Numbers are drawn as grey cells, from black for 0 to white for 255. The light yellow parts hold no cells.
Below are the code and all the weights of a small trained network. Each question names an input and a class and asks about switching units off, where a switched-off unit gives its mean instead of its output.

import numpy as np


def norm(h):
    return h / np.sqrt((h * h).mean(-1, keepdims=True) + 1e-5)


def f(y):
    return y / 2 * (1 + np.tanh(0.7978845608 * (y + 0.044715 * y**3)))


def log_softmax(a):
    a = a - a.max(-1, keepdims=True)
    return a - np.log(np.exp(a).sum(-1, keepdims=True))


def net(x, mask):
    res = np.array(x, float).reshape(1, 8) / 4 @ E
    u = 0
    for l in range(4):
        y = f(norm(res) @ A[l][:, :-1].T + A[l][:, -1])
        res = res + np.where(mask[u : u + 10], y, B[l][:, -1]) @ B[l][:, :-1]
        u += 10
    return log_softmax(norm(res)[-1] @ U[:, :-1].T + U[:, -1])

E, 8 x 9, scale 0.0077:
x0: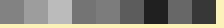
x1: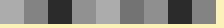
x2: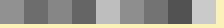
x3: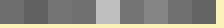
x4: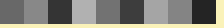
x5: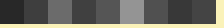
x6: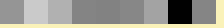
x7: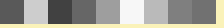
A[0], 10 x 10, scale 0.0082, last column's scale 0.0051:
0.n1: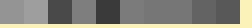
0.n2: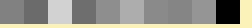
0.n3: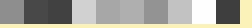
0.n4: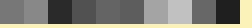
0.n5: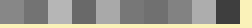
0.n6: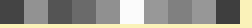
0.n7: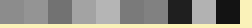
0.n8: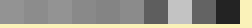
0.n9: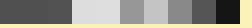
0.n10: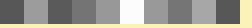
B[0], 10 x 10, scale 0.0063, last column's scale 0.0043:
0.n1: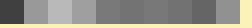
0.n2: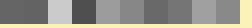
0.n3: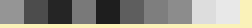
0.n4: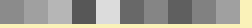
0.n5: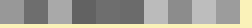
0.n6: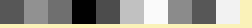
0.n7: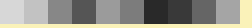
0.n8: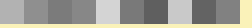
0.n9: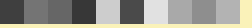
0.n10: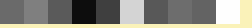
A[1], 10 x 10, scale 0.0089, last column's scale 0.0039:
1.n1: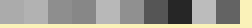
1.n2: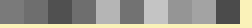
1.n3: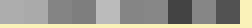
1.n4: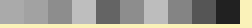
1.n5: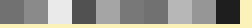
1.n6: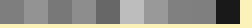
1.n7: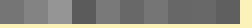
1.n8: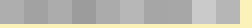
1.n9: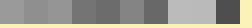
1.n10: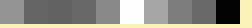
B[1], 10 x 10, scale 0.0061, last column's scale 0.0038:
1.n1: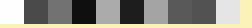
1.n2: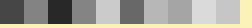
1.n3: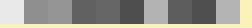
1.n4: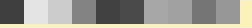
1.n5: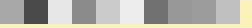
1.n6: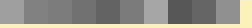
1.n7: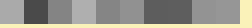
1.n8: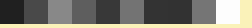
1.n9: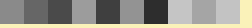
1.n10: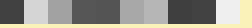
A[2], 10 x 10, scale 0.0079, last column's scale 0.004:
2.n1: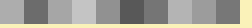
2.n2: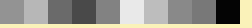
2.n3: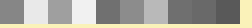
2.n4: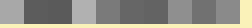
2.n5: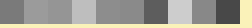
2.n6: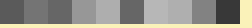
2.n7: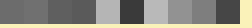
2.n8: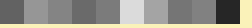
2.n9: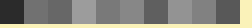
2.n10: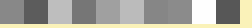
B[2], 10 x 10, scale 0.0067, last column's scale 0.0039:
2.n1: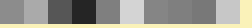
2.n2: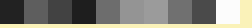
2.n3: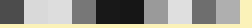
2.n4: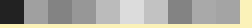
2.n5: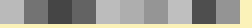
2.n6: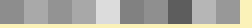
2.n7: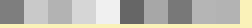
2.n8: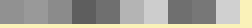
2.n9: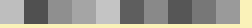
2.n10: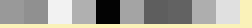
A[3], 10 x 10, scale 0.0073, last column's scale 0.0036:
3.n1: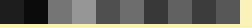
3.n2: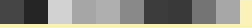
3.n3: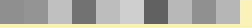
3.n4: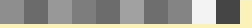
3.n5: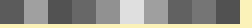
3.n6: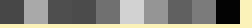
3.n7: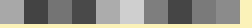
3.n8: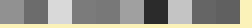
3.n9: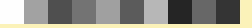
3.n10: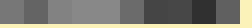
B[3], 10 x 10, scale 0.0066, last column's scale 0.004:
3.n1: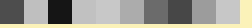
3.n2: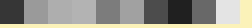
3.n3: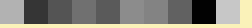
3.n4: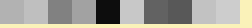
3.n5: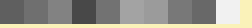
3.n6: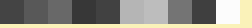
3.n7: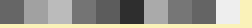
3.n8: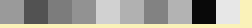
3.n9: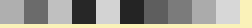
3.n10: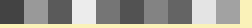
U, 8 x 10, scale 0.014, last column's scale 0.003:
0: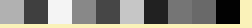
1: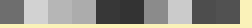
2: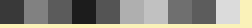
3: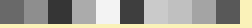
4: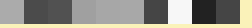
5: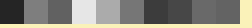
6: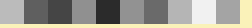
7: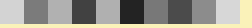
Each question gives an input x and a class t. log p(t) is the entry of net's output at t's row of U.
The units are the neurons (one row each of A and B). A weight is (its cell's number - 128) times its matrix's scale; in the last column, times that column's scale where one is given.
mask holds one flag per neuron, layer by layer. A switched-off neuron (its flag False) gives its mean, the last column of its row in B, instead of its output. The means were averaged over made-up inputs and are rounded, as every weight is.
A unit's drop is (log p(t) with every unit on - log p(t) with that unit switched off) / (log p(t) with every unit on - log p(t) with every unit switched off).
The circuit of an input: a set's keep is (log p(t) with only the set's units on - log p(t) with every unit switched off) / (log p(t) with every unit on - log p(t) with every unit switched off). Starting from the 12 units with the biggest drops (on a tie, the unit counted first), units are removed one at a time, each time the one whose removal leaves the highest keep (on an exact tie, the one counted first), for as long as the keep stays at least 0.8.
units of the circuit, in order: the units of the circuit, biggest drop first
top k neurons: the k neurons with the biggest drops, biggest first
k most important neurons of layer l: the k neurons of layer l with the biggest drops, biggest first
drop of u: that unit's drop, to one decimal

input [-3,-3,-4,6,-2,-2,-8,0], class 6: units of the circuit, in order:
0.n3, 2.n2
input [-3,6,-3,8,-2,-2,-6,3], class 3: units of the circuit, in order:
1.n2, 2.n7
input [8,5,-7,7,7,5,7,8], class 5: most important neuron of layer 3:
3.n10
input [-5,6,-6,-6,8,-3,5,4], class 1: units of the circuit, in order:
2.n3, 1.n4
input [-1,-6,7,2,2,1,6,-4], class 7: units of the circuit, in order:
1.n1, 0.n6
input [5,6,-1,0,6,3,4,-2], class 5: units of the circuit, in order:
3.n10, 3.n1
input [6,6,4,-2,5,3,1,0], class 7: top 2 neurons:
1.n1, 3.n9
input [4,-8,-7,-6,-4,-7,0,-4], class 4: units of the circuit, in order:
3.n8, 2.n5, 0.n8
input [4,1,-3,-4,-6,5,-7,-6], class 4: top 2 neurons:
3.n8, 1.n8
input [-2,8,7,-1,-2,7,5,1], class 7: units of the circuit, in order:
1.n1, 3.n9
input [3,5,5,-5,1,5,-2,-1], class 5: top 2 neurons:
0.n4, 3.n10
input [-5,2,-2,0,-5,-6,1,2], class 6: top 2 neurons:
0.n3, 1.n9
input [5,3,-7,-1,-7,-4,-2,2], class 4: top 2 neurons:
3.n8, 0.n8
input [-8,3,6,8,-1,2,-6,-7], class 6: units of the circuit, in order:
0.n3
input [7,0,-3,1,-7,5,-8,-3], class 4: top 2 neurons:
3.n8, 1.n8
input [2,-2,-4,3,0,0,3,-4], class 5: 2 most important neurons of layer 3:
3.n1, 3.n10
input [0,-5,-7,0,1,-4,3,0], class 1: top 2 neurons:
2.n3, 1.n4
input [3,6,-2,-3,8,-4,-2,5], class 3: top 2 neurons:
0.n9, 1.n2
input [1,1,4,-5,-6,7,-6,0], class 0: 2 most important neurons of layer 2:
2.n10, 2.n2
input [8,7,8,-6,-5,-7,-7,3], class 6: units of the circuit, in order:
0.n3
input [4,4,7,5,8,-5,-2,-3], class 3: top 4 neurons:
0.n9, 2.n7, 1.n2, 2.n4
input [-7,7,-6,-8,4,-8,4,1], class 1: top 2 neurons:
2.n3, 1.n4
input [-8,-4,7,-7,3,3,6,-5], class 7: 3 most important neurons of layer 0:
0.n7, 0.n6, 0.n10
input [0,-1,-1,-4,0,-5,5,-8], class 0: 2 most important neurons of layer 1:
1.n8, 1.n10
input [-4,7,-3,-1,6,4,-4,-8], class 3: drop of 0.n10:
0.2
